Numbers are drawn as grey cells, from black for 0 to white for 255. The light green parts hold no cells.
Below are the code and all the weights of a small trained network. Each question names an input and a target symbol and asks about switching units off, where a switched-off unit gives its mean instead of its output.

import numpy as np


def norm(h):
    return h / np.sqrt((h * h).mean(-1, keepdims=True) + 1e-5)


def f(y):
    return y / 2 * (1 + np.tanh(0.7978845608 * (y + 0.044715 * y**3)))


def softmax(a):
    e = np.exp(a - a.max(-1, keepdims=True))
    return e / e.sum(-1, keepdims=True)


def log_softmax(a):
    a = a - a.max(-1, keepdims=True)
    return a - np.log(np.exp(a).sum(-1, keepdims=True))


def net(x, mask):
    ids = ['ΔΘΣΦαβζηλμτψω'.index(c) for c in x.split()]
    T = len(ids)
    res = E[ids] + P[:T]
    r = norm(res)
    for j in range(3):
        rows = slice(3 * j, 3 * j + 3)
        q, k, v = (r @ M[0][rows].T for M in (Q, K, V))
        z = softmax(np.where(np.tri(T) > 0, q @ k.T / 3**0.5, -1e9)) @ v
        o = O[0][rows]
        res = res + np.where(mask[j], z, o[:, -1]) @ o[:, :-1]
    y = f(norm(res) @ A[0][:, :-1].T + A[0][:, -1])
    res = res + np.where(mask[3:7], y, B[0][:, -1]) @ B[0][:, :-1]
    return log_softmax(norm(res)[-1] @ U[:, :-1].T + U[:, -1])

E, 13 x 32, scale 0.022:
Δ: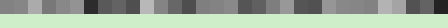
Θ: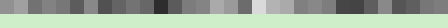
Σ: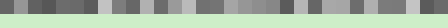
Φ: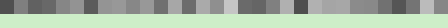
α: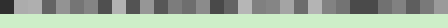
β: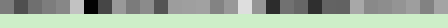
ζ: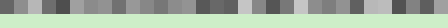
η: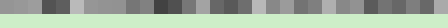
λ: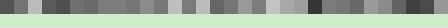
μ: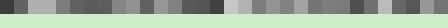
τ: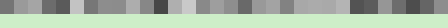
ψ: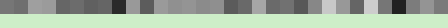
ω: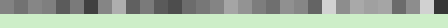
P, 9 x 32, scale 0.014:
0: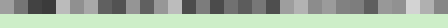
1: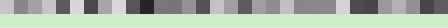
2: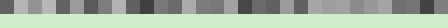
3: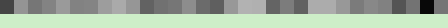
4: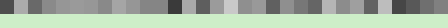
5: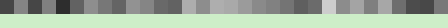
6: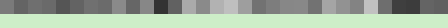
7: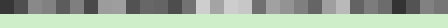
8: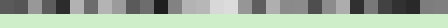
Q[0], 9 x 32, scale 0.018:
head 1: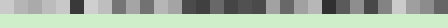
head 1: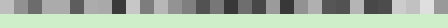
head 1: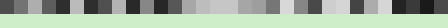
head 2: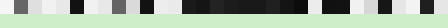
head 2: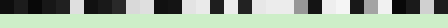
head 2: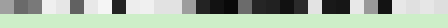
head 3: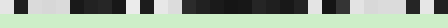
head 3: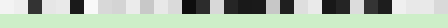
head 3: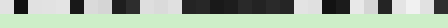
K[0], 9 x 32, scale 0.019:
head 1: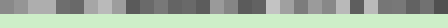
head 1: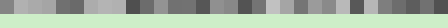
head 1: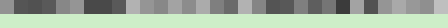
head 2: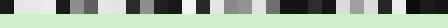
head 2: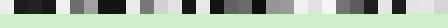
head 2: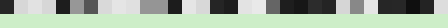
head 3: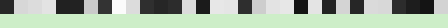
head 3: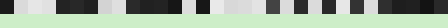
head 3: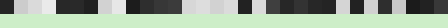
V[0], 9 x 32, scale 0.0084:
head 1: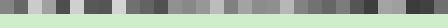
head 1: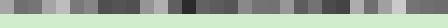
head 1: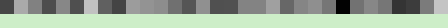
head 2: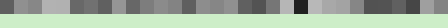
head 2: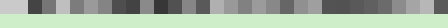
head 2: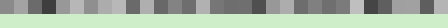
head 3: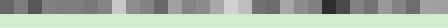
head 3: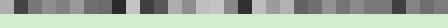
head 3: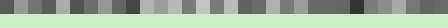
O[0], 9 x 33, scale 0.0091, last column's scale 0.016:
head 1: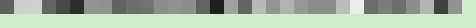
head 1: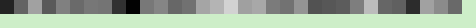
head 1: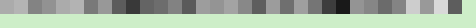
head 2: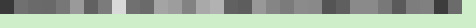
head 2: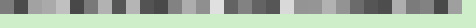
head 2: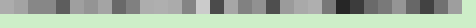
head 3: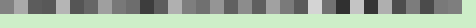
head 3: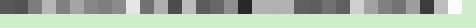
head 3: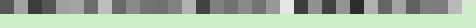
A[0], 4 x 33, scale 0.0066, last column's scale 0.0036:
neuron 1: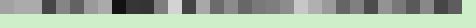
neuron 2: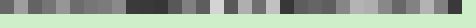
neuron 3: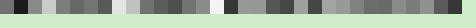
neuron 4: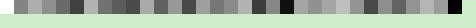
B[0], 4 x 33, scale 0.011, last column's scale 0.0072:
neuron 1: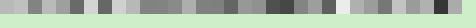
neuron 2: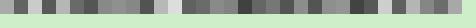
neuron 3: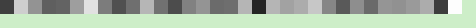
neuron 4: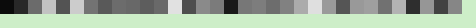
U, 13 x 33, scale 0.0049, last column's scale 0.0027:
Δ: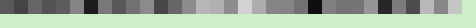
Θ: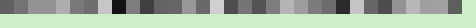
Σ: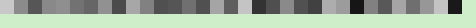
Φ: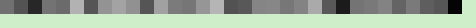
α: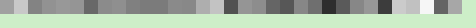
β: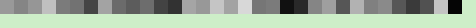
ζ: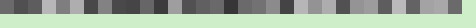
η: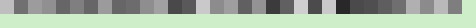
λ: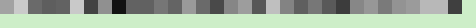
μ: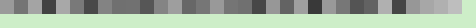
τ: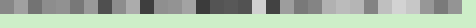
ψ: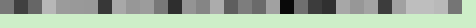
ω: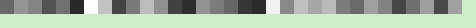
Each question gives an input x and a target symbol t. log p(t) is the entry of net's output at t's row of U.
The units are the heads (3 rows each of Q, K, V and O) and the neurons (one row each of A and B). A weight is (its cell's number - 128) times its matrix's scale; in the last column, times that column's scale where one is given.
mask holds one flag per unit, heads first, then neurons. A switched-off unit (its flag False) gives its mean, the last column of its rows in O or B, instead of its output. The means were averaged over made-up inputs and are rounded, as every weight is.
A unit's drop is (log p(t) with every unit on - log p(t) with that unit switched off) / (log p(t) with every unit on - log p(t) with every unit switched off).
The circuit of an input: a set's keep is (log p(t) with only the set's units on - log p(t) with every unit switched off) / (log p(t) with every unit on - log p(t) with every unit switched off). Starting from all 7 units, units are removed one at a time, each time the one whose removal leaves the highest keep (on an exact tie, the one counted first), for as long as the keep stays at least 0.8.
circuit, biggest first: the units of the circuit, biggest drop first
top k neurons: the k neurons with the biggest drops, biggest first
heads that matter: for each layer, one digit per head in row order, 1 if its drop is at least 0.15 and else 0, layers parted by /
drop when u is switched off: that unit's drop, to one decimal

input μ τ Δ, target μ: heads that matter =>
010
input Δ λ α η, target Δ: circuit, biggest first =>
head 1
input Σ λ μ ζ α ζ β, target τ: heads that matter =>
100
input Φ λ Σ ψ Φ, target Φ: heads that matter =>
010
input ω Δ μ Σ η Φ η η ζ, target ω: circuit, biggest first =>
neuron 3; head 3
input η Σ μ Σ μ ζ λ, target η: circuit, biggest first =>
head 2; head 3
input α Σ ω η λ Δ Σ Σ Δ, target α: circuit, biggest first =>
neuron 1; head 3
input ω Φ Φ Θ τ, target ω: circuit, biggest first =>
neuron 3; head 3
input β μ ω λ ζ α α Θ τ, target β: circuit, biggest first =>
head 3; neuron 3
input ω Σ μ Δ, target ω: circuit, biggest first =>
neuron 3; head 3
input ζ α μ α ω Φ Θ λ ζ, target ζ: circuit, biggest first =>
head 3; neuron 4
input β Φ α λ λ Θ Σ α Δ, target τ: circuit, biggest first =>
neuron 1; head 3
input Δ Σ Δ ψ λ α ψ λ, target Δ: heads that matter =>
000
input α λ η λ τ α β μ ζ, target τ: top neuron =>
neuron 1
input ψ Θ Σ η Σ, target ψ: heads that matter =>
001
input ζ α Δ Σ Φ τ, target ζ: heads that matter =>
001
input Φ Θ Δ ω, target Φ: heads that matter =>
010
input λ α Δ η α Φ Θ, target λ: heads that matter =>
010
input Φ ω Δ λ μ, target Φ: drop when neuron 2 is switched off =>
0.0
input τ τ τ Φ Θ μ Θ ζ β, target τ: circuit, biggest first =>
head 1
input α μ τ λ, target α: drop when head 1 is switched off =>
0.1
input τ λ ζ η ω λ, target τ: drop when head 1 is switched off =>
0.7
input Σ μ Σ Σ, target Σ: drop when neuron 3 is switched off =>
0.0
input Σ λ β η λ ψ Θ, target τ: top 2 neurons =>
neuron 1; neuron 3
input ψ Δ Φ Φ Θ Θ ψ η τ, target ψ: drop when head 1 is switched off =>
0.1
